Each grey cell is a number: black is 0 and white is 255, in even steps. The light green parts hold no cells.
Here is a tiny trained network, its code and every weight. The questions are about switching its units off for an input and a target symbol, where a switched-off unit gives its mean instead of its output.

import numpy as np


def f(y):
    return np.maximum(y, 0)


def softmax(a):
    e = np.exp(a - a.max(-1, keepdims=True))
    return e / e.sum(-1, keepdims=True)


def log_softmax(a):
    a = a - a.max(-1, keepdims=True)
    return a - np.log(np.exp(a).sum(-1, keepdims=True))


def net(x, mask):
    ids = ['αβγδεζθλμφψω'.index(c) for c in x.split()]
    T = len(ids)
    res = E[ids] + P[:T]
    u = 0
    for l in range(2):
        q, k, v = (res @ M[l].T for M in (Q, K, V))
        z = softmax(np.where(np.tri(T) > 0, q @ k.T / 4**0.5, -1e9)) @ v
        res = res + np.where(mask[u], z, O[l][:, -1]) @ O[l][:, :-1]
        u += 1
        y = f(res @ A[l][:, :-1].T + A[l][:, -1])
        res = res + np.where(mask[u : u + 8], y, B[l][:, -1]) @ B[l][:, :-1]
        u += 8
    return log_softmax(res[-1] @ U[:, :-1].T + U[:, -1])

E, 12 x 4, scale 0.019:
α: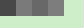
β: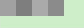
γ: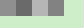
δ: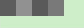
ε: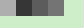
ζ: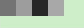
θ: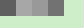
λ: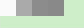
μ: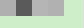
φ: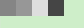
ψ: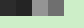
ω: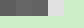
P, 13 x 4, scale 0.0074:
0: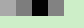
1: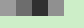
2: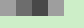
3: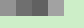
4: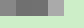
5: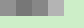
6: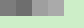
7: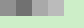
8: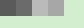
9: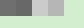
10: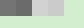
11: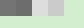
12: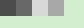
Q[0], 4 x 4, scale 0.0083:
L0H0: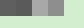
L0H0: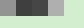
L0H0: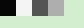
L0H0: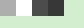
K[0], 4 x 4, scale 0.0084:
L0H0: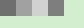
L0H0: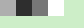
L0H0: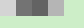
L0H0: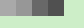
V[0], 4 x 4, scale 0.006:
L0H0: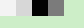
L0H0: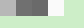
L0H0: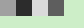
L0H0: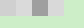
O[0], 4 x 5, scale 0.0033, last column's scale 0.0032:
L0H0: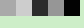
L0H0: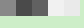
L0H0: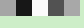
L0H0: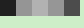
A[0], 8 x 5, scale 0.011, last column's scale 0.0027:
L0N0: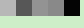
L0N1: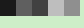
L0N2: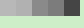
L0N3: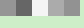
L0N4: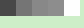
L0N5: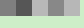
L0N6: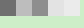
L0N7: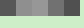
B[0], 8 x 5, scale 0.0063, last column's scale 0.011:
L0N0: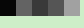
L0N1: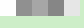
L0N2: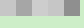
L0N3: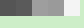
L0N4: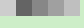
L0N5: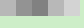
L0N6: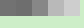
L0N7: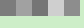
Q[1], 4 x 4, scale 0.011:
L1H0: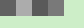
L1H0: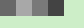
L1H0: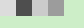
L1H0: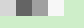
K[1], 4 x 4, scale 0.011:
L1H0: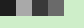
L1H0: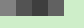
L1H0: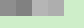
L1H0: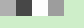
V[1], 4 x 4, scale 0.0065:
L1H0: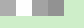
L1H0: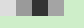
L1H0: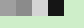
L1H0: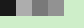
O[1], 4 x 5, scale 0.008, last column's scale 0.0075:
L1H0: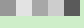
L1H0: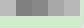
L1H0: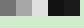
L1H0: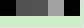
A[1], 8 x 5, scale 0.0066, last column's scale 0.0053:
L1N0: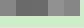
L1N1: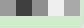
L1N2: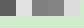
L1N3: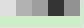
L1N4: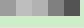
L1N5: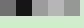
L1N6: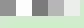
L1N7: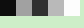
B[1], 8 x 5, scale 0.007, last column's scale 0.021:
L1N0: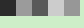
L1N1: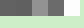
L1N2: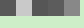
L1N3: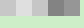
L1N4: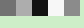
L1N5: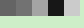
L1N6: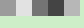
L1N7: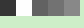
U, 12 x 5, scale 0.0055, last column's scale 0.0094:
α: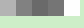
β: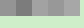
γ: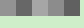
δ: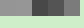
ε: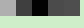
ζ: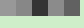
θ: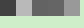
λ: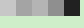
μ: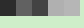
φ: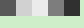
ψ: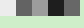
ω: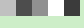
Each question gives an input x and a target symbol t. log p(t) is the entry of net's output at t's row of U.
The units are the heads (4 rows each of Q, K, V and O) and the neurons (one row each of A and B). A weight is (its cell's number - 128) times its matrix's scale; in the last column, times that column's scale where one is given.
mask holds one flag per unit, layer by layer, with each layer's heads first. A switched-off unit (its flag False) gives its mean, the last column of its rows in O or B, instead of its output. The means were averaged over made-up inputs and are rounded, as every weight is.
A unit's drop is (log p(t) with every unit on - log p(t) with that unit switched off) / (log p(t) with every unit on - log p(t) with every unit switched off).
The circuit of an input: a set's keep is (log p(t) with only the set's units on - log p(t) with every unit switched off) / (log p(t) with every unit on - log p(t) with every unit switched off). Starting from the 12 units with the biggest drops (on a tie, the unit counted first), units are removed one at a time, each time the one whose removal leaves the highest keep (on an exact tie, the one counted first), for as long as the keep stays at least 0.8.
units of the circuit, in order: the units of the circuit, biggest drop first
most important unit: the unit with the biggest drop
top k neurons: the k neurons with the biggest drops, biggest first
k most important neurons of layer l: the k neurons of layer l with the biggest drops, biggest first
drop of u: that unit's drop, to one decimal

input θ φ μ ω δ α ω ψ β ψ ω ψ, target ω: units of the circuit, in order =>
(L0N1; L1H0; L1N6)
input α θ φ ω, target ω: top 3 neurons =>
(L0N1; L0N6; L0N4)
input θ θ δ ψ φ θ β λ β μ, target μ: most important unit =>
L0N1
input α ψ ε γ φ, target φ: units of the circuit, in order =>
(L1H0; L1N3)
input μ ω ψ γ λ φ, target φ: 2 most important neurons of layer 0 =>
(L0N3; L0N5)
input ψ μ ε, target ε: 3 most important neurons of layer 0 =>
(L0N1; L0N0; L0N2)
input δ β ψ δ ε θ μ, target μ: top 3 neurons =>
(L0N1; L0N0; L0N3)
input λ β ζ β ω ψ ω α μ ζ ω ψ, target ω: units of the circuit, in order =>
(L0N1; L1H0; L0H0; L0N4)
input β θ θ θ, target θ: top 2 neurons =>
(L0N1; L1N7)
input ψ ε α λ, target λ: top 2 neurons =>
(L0N2; L1N3)
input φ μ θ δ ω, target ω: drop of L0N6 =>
0.2
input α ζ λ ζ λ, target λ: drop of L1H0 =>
0.6
